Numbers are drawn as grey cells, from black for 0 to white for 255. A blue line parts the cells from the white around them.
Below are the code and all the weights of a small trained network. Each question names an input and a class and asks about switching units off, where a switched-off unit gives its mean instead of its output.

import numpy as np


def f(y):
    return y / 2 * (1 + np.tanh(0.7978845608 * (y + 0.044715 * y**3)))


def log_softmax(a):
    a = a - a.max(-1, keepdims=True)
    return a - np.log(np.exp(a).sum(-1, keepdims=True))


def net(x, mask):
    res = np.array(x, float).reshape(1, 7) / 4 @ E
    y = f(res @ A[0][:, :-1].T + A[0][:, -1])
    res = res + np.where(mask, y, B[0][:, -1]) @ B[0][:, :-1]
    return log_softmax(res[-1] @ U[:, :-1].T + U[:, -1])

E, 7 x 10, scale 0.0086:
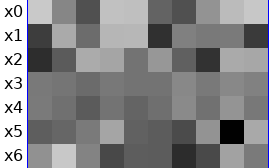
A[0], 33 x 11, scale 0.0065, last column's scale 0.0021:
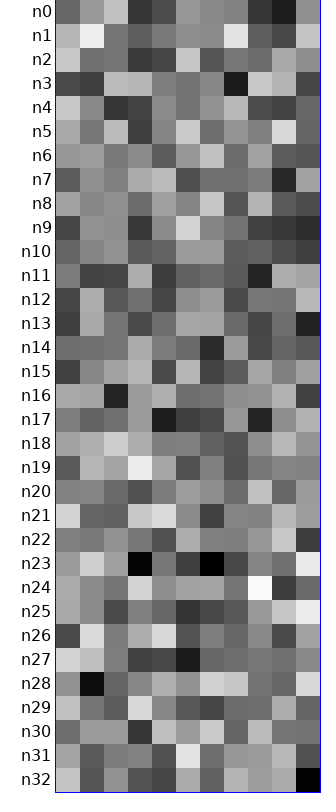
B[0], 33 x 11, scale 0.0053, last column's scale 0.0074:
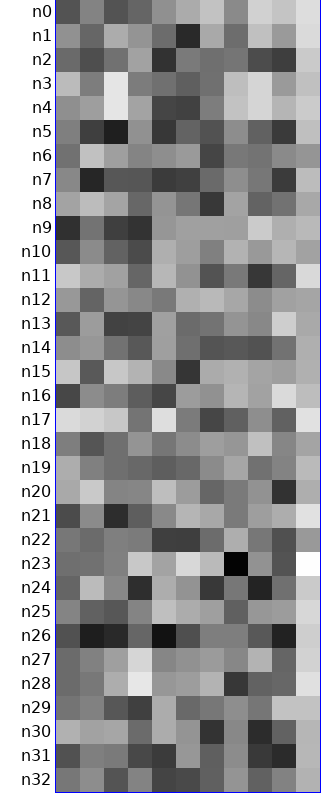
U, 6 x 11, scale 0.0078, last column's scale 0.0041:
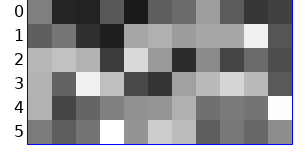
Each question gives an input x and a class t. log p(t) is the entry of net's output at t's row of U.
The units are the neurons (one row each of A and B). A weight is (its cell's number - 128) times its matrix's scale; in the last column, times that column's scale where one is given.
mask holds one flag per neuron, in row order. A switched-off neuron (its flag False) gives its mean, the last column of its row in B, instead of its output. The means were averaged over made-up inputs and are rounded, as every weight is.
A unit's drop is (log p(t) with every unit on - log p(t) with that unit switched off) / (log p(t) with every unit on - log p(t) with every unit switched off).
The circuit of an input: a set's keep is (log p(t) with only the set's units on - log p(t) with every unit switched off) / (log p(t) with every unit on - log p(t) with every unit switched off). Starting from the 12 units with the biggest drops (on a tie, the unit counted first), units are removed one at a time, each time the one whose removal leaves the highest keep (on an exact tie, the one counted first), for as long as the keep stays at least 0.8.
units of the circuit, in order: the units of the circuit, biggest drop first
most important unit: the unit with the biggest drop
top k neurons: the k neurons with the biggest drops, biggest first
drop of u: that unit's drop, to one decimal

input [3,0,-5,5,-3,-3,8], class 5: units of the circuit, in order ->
n23, n27
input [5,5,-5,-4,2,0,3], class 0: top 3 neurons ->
n26, n7, n0
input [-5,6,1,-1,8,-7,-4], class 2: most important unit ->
n30
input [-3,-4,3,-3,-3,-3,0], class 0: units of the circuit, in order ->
n5, n17, n31
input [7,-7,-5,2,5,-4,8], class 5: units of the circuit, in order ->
n23, n27
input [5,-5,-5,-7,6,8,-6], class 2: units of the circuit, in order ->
n17, n11
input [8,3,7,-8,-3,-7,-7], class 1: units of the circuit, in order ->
n21, n24
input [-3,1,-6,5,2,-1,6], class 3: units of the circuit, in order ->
n4, n1
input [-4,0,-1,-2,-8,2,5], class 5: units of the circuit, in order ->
n23, n24
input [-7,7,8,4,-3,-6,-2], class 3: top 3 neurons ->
n3, n15, n21
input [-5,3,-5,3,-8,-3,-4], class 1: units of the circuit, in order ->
n9, n0
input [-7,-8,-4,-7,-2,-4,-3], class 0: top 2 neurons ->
n5, n2
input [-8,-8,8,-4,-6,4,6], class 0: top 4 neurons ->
n5, n2, n22, n31
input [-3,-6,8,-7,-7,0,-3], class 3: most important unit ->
n3
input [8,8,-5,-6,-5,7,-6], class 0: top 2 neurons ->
n26, n7
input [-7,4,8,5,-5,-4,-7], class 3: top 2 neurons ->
n3, n15
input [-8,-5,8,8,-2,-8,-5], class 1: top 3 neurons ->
n9, n10, n0
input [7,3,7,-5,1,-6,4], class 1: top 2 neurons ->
n24, n21
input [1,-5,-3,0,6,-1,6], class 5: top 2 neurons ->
n23, n27
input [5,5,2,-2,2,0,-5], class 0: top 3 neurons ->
n26, n7, n23
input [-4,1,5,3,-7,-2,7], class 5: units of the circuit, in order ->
n23
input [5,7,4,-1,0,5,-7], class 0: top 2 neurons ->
n26, n7
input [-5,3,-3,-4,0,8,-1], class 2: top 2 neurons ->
n17, n11
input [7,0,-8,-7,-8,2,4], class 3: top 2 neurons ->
n1, n4
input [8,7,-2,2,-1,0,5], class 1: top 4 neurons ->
n16, n21, n29, n25
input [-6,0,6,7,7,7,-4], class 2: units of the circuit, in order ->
n11, n17
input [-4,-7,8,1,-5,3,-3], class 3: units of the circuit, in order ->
n3
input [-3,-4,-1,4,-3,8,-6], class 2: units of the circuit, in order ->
n17, n11
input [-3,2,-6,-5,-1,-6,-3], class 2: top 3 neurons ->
n30, n24, n8
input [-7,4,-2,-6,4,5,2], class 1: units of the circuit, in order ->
n0, n9
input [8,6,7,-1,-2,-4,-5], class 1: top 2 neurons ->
n21, n24
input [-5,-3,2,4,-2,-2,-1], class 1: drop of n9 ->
0.2
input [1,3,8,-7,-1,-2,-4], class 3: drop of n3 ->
0.2
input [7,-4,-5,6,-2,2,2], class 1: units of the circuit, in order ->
n21
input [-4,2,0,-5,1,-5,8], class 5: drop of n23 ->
0.7
